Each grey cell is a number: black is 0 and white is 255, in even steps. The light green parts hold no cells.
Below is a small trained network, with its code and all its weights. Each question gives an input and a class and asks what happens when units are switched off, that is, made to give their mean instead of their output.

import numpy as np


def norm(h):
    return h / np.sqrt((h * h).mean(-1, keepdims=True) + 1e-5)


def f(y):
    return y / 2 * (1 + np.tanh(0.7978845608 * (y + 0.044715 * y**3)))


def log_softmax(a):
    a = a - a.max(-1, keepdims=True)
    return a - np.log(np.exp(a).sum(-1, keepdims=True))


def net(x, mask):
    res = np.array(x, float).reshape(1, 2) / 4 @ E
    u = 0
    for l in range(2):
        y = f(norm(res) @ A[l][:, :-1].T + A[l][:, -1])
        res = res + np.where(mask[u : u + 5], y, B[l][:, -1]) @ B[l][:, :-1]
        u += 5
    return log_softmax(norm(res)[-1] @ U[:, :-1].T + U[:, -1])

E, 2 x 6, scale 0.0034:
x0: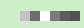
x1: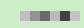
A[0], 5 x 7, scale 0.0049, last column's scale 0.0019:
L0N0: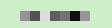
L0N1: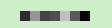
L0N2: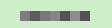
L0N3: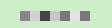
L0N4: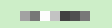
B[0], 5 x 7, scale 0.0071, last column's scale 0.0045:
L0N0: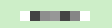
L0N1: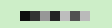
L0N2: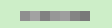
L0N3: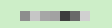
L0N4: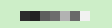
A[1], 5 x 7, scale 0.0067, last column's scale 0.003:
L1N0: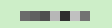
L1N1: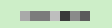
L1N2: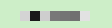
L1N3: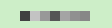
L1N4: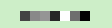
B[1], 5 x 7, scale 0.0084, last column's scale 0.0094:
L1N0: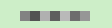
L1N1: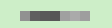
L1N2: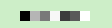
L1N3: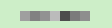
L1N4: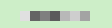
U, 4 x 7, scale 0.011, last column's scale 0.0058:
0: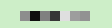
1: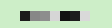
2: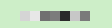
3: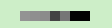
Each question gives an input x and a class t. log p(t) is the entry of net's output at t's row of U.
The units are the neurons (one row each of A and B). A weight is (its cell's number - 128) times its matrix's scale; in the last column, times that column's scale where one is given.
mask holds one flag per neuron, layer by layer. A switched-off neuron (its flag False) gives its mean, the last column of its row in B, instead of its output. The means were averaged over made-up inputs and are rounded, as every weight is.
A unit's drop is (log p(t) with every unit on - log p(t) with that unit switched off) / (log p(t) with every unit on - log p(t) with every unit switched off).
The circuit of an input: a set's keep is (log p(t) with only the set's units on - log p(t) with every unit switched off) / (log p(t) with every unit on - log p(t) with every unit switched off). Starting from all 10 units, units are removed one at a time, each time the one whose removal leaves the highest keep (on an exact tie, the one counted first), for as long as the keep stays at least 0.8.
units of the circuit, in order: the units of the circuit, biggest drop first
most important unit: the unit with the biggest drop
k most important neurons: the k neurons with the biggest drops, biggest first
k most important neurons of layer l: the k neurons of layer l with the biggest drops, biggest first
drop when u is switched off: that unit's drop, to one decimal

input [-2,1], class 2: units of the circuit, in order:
(L0N4; L1N2; L0N3)
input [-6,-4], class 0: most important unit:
L1N2
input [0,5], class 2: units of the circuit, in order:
(L0N3; L1N2; L0N0)
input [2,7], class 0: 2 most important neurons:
(L0N0; L1N2)
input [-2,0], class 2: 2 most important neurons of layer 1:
(L1N2; L1N3)
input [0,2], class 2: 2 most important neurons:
(L0N3; L1N2)
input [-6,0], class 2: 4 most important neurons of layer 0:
(L0N0; L0N4; L0N1; L0N3)
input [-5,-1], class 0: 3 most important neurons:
(L0N1; L1N2; L1N4)
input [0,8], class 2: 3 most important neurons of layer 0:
(L0N3; L0N4; L0N1)
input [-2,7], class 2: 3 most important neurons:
(L1N2; L0N3; L0N4)
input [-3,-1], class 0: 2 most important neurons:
(L1N2; L0N1)
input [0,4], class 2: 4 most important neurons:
(L0N3; L1N2; L0N4; L0N0)
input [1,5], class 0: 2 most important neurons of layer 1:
(L1N2; L1N0)
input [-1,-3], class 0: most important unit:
L1N4
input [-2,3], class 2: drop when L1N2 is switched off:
0.5
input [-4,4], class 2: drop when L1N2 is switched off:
0.6
